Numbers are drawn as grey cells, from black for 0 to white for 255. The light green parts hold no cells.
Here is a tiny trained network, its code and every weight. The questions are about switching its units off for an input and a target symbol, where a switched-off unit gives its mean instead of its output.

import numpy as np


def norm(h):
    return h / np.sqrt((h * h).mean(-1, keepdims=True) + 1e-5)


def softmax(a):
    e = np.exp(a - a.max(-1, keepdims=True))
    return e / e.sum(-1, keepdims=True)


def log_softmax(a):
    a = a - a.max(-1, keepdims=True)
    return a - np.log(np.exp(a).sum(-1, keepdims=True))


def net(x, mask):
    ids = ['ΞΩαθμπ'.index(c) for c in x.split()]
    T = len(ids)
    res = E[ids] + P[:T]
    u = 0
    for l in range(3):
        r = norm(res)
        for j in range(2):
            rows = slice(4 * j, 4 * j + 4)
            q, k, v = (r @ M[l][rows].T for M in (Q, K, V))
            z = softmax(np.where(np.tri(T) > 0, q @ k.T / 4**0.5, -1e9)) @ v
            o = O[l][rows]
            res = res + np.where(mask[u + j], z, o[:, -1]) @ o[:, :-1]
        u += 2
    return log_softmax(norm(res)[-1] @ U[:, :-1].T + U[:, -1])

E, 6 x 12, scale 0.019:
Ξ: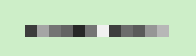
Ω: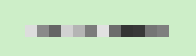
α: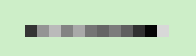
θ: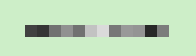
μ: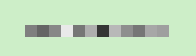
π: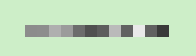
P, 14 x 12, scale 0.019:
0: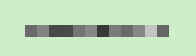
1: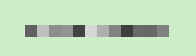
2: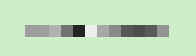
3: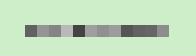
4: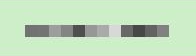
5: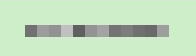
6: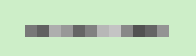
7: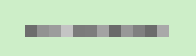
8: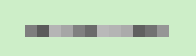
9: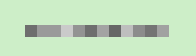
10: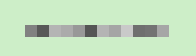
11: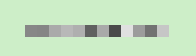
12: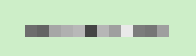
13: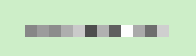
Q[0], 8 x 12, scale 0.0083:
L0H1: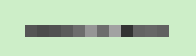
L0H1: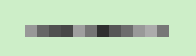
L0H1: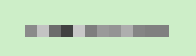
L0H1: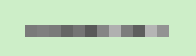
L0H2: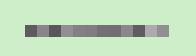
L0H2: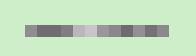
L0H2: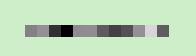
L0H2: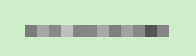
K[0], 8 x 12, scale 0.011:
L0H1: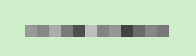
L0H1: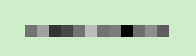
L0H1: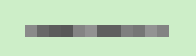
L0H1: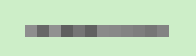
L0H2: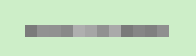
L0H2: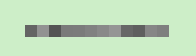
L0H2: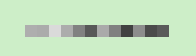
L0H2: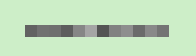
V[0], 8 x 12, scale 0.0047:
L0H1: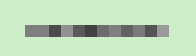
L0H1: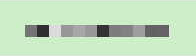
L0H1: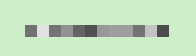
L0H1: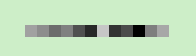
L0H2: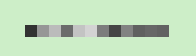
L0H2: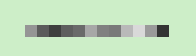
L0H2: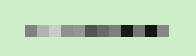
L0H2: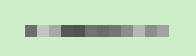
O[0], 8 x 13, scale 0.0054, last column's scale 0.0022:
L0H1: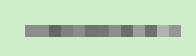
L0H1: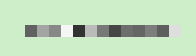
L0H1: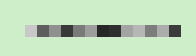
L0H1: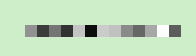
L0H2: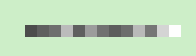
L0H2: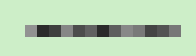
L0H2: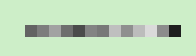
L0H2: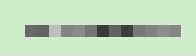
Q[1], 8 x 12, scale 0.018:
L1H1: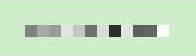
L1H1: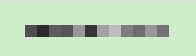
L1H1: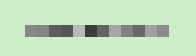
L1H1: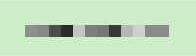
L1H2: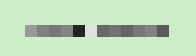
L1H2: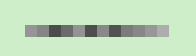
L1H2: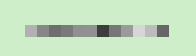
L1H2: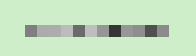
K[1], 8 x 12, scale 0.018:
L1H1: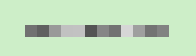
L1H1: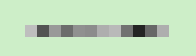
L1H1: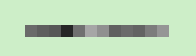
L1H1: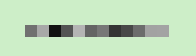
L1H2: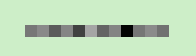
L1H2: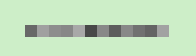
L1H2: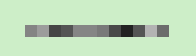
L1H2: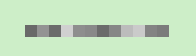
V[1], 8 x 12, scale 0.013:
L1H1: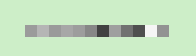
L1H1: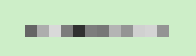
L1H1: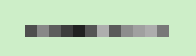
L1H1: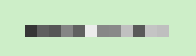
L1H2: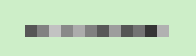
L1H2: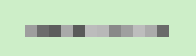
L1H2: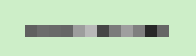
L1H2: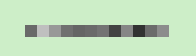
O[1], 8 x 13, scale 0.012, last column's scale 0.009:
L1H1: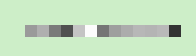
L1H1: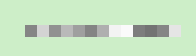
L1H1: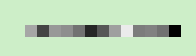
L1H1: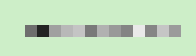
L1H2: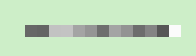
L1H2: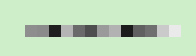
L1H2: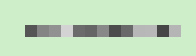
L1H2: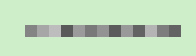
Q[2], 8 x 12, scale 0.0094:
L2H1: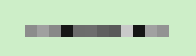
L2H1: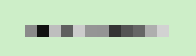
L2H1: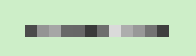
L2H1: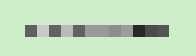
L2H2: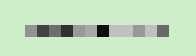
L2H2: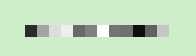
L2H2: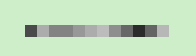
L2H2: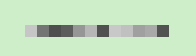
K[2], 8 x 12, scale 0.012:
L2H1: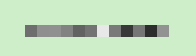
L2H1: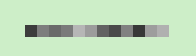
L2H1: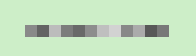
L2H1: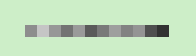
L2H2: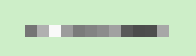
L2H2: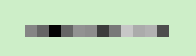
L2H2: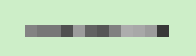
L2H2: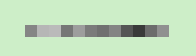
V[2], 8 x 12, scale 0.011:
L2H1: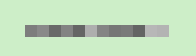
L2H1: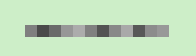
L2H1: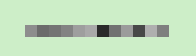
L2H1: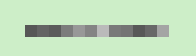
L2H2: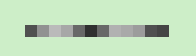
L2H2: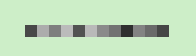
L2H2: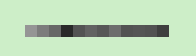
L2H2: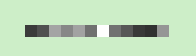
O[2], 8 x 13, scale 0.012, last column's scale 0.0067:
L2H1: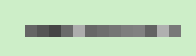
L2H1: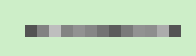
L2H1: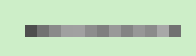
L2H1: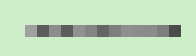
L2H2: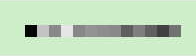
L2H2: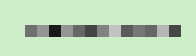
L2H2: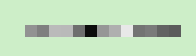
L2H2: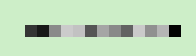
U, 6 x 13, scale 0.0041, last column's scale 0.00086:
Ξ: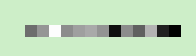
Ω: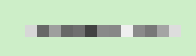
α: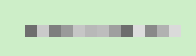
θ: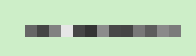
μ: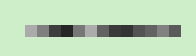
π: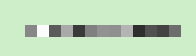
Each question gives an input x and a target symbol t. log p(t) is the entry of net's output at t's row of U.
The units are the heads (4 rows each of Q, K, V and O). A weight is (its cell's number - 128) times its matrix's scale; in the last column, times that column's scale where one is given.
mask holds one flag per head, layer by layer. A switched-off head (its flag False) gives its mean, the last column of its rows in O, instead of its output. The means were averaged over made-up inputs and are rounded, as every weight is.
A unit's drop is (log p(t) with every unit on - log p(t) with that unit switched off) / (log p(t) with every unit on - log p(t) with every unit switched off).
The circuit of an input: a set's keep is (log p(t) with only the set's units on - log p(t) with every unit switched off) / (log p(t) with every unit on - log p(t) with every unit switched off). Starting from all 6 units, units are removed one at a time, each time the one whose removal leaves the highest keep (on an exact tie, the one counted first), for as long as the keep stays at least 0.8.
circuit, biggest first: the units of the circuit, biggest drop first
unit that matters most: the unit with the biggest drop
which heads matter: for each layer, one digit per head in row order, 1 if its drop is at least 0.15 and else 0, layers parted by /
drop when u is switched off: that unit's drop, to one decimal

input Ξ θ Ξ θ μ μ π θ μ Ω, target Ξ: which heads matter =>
01 / 11 / 01
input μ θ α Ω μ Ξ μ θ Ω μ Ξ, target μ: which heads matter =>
01 / 10 / 01
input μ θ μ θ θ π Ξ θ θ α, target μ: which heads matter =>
00 / 10 / 01
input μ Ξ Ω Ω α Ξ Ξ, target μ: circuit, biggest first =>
(L1H1, L2H2)
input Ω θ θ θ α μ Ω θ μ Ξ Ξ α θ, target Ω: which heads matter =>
00 / 00 / 01
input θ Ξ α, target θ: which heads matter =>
00 / 10 / 00
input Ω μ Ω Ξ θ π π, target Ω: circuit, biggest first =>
(L2H2, L1H2)
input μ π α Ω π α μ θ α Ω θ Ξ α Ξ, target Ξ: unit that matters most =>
L1H2
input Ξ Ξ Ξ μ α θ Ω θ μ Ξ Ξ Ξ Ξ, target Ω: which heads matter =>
10 / 01 / 00
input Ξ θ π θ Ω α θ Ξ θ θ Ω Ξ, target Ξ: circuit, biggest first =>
(L2H2, L1H1, L1H2, L0H2)
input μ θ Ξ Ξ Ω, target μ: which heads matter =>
10 / 10 / 00
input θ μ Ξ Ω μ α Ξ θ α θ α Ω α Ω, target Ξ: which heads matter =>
00 / 11 / 00
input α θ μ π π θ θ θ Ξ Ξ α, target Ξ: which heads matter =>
10 / 01 / 00
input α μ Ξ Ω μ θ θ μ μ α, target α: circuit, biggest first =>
(L1H1)
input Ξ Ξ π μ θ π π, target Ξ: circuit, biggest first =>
(L2H2, L1H2, L1H1)
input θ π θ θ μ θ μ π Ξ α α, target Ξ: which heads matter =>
10 / 11 / 00
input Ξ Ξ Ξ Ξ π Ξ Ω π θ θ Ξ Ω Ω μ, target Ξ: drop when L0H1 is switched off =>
0.1
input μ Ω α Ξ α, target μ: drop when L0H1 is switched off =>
0.2
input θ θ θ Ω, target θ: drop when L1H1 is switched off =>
0.4
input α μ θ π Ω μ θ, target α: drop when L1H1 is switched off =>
0.4
